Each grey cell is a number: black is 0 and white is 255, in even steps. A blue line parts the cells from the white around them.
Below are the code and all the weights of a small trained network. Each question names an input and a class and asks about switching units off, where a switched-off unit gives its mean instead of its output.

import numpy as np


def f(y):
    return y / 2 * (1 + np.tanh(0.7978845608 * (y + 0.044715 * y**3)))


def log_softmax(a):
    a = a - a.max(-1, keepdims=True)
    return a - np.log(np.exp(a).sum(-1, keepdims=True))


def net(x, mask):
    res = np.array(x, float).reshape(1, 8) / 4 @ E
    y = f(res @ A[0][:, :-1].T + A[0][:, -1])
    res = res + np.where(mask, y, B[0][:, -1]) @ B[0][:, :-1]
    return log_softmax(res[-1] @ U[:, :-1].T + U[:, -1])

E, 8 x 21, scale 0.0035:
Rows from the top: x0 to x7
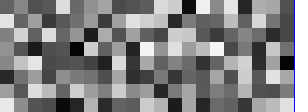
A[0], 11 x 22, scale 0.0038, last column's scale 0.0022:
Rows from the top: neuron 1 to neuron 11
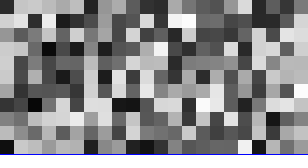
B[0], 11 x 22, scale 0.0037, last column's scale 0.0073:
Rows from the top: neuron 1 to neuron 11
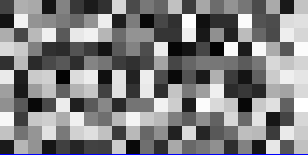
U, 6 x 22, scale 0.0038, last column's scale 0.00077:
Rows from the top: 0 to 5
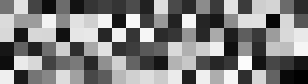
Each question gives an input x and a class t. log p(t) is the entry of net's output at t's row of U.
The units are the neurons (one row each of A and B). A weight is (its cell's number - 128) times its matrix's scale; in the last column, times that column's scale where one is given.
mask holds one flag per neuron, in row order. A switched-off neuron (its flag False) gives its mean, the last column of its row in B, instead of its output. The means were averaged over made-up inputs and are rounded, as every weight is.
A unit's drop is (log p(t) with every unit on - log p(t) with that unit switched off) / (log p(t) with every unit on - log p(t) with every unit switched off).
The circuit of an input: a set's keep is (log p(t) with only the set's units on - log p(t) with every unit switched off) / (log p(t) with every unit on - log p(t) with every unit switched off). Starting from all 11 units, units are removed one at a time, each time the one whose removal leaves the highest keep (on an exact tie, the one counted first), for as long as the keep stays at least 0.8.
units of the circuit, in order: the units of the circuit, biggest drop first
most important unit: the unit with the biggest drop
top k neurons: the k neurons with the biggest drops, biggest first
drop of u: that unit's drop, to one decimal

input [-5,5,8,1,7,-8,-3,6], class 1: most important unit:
neuron 2
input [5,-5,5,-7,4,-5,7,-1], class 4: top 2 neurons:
(neuron 1; neuron 11)
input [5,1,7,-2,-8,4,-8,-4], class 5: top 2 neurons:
(neuron 8; neuron 9)
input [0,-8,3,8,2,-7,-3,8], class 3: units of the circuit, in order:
(neuron 2; neuron 8)
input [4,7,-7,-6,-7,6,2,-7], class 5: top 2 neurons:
(neuron 2; neuron 9)
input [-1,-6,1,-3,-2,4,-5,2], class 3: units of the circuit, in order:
(neuron 4; neuron 9)
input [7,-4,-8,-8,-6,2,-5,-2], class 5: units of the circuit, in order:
(neuron 9; neuron 2)
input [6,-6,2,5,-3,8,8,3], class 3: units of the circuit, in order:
(neuron 8; neuron 4)
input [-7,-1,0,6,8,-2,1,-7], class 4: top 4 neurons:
(neuron 1; neuron 2; neuron 11; neuron 3)
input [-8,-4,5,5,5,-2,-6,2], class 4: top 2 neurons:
(neuron 2; neuron 3)
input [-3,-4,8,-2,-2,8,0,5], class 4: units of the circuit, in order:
(neuron 11; neuron 7; neuron 8)
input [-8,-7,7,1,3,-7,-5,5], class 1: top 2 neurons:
(neuron 10; neuron 2)
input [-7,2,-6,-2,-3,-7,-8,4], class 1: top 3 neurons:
(neuron 10; neuron 3; neuron 8)
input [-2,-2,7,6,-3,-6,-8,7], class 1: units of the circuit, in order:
(neuron 2)
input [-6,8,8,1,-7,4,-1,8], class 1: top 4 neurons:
(neuron 10; neuron 2; neuron 7; neuron 11)
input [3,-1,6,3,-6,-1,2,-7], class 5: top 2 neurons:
(neuron 9; neuron 8)
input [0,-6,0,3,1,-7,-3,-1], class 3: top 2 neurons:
(neuron 4; neuron 2)
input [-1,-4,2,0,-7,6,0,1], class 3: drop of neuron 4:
0.3
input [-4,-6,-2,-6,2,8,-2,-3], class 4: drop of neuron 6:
0.0
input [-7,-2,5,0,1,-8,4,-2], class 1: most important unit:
neuron 10
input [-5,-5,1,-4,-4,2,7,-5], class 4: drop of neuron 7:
0.1
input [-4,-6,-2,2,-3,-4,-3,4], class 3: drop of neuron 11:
-0.1
